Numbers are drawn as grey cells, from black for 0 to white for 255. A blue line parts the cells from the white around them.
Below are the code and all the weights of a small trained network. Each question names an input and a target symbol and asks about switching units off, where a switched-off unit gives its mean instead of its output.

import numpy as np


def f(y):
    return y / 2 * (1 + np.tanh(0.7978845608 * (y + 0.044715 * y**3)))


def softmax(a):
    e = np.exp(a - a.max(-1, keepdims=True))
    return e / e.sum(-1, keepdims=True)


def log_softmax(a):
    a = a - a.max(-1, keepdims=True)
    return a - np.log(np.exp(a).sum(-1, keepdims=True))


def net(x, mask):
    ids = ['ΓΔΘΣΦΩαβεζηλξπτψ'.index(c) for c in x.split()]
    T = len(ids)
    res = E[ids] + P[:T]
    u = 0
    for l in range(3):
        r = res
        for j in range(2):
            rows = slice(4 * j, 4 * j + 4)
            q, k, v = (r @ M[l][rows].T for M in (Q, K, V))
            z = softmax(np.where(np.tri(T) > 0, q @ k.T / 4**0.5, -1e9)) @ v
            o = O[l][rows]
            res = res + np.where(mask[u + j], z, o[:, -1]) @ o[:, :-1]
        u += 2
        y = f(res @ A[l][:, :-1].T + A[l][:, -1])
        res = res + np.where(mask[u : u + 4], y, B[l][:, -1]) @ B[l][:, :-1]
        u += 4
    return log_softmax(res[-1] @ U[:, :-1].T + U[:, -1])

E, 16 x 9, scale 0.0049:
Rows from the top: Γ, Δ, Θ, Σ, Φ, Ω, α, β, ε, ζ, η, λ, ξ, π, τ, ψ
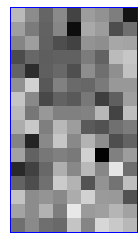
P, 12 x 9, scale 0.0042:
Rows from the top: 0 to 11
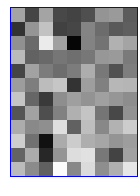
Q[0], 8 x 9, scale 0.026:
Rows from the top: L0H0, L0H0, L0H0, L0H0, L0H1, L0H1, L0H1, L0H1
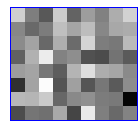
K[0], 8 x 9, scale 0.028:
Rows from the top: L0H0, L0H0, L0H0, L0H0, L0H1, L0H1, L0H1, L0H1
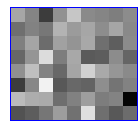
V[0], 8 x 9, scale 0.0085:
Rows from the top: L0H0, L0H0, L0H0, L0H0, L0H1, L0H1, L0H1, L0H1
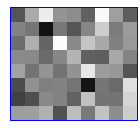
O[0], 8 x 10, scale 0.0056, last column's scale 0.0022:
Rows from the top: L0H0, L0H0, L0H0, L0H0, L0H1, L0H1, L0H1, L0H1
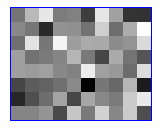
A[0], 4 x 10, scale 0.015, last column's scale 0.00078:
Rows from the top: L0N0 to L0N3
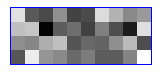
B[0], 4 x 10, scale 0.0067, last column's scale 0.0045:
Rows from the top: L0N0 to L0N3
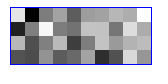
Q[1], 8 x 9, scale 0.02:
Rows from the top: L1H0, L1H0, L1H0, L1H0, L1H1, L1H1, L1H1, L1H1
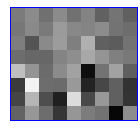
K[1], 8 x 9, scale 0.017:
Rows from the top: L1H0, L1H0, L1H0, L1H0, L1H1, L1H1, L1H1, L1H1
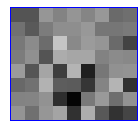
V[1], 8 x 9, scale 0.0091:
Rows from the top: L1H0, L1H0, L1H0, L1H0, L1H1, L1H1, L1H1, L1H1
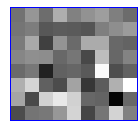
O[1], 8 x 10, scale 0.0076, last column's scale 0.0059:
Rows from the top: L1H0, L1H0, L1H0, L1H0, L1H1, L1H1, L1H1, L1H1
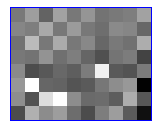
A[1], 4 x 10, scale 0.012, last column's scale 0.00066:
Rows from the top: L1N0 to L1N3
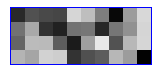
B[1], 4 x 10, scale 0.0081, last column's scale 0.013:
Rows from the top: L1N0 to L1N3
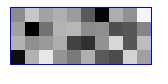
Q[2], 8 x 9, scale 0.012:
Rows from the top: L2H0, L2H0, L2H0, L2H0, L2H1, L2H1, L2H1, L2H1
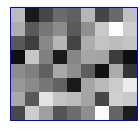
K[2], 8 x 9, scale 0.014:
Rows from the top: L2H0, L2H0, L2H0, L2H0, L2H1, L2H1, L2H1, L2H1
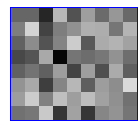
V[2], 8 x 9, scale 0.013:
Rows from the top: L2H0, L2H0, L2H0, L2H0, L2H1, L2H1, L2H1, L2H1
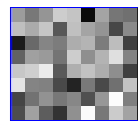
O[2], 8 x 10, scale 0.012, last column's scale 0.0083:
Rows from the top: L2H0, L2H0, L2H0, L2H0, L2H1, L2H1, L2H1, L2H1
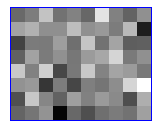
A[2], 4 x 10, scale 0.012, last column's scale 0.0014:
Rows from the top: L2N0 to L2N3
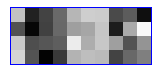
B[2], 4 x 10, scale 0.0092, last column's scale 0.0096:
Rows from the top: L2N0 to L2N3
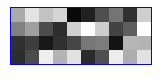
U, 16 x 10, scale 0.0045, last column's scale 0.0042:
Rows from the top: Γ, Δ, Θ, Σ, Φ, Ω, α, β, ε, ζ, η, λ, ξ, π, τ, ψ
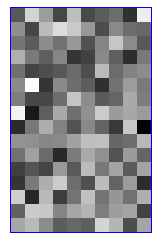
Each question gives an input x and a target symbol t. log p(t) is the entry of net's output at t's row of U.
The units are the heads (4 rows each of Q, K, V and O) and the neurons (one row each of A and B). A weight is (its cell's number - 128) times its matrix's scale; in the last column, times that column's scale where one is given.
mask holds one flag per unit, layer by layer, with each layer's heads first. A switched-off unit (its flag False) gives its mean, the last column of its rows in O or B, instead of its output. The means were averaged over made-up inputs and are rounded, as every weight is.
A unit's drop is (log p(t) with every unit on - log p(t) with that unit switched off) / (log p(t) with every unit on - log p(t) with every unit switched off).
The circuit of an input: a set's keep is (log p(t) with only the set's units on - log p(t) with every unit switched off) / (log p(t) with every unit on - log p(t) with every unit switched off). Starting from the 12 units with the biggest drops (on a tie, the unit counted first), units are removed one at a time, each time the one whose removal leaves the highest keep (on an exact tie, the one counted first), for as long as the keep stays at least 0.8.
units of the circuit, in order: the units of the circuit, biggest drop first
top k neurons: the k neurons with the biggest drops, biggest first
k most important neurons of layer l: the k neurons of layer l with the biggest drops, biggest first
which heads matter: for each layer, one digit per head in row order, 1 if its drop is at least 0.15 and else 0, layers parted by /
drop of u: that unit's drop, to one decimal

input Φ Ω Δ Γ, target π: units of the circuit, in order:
(L0N1 L0H1 L2H1)
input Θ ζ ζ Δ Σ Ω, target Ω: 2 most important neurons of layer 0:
(L0N2 L0N3)
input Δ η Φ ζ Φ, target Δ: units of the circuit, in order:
(L2H1 L1H1 L0H1)
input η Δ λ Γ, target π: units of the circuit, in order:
(L0N1 L2H1 L0H1)
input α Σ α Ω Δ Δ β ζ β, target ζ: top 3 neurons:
(L2N1 L1N0 L1N3)
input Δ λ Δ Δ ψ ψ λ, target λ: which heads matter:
10 / 01 / 10
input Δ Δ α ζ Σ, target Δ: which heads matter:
00 / 01 / 01
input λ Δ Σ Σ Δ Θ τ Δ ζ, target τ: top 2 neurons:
(L1N3 L0N2)
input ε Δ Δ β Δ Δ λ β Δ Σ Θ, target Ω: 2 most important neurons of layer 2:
(L2N3 L2N1)
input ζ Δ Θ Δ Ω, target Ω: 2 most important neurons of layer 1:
(L1N0 L1N2)
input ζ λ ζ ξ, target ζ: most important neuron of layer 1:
(L1N0)
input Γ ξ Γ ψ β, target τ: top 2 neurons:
(L0N0 L1N0)
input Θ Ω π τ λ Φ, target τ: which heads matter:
11 / 01 / 11
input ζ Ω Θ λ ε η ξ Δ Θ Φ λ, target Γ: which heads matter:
00 / 00 / 01
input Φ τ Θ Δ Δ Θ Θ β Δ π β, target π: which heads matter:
01 / 00 / 01
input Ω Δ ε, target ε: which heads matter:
00 / 01 / 00
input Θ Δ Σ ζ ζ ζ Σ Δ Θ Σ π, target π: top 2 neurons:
(L0N0 L1N2)
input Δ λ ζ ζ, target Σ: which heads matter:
00 / 01 / 01
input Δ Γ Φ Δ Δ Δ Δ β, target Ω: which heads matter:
00 / 00 / 01
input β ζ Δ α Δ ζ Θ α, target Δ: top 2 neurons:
(L1N0 L0N0)
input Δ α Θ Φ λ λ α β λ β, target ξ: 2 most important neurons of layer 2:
(L2N3 L2N0)
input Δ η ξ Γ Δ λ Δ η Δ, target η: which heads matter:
10 / 01 / 01
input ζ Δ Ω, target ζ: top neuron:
(L2N1)
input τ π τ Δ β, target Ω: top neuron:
(L1N0)
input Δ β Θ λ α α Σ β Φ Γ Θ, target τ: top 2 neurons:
(L1N0 L0N1)
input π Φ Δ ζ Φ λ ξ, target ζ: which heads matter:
00 / 01 / 01
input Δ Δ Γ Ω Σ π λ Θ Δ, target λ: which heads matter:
00 / 01 / 10
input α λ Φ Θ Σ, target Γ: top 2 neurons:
(L0N0 L1N0)
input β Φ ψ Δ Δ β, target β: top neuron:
(L1N2)
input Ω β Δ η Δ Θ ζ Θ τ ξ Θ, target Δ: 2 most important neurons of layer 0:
(L0N0 L0N2)
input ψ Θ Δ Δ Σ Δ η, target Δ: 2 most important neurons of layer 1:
(L1N1 L1N3)
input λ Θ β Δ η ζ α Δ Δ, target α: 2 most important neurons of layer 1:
(L1N0 L1N2)
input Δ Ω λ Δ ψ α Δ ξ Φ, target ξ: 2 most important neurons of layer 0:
(L0N2 L0N0)
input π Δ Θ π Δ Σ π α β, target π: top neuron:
(L0N2)
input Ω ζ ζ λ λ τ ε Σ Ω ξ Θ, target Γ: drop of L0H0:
0.0
